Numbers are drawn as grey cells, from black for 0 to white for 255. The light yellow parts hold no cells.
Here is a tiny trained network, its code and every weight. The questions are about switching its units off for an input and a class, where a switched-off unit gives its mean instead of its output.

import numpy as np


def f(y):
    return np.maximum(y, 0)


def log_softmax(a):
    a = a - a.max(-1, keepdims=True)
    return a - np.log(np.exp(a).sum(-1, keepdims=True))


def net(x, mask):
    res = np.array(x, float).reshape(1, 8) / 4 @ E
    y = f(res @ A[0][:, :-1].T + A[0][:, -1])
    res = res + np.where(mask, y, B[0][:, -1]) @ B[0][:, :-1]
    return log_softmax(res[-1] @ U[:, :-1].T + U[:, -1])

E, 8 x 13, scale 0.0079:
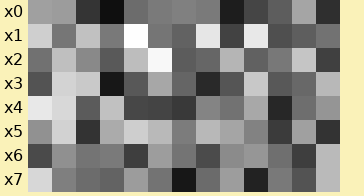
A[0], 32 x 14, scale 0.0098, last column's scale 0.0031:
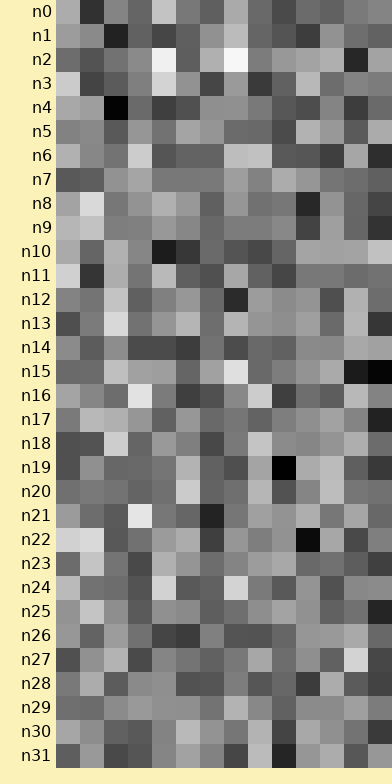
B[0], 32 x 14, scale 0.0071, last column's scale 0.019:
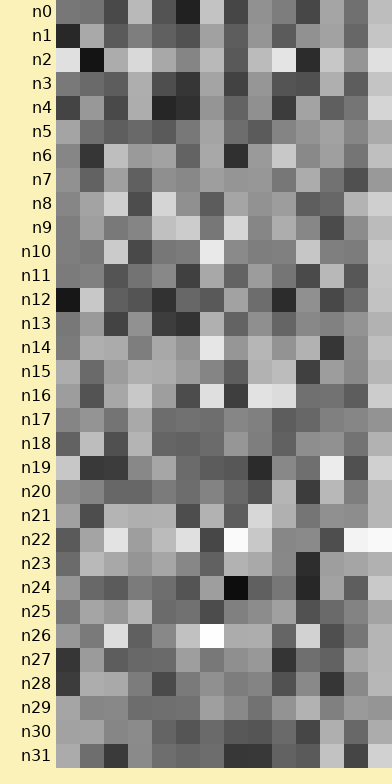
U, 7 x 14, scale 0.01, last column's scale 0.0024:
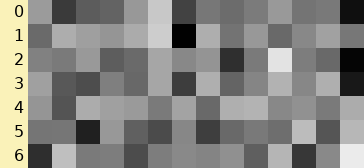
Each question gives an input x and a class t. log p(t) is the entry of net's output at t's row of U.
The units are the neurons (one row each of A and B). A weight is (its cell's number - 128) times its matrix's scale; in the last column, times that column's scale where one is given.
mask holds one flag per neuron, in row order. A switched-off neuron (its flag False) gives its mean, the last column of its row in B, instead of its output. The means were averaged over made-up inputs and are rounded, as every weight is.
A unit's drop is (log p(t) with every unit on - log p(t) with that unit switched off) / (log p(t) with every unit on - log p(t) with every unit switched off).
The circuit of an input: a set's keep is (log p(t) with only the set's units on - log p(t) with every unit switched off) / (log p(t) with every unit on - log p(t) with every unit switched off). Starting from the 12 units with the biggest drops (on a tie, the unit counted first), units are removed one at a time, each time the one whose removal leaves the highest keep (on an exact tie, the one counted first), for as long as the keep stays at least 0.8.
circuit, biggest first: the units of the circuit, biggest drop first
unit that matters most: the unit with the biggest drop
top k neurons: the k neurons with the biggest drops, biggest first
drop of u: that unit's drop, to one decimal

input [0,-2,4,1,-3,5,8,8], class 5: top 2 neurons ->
(n31; n19)
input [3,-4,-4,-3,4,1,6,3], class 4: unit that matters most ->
n16
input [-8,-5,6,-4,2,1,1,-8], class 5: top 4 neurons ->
(n22; n8; n26; n14)
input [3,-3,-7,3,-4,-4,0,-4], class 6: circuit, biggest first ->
(n19; n2)
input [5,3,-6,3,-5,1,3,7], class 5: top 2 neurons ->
(n22; n24)
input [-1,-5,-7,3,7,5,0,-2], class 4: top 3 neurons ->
(n6; n16; n12)
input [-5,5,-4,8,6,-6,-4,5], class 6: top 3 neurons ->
(n12; n2; n27)
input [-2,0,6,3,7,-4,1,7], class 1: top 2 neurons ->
(n4; n22)
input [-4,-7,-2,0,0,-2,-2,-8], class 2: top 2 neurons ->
(n2; n16)
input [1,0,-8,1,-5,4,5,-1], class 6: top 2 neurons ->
(n2; n19)
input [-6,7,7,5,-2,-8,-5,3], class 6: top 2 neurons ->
(n12; n19)
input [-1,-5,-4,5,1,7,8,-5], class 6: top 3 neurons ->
(n19; n2; n24)
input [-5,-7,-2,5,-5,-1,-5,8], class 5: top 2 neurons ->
(n19; n22)
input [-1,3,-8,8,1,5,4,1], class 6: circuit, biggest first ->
(n2)
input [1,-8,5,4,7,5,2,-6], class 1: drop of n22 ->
0.4
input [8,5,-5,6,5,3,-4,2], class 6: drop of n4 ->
0.5
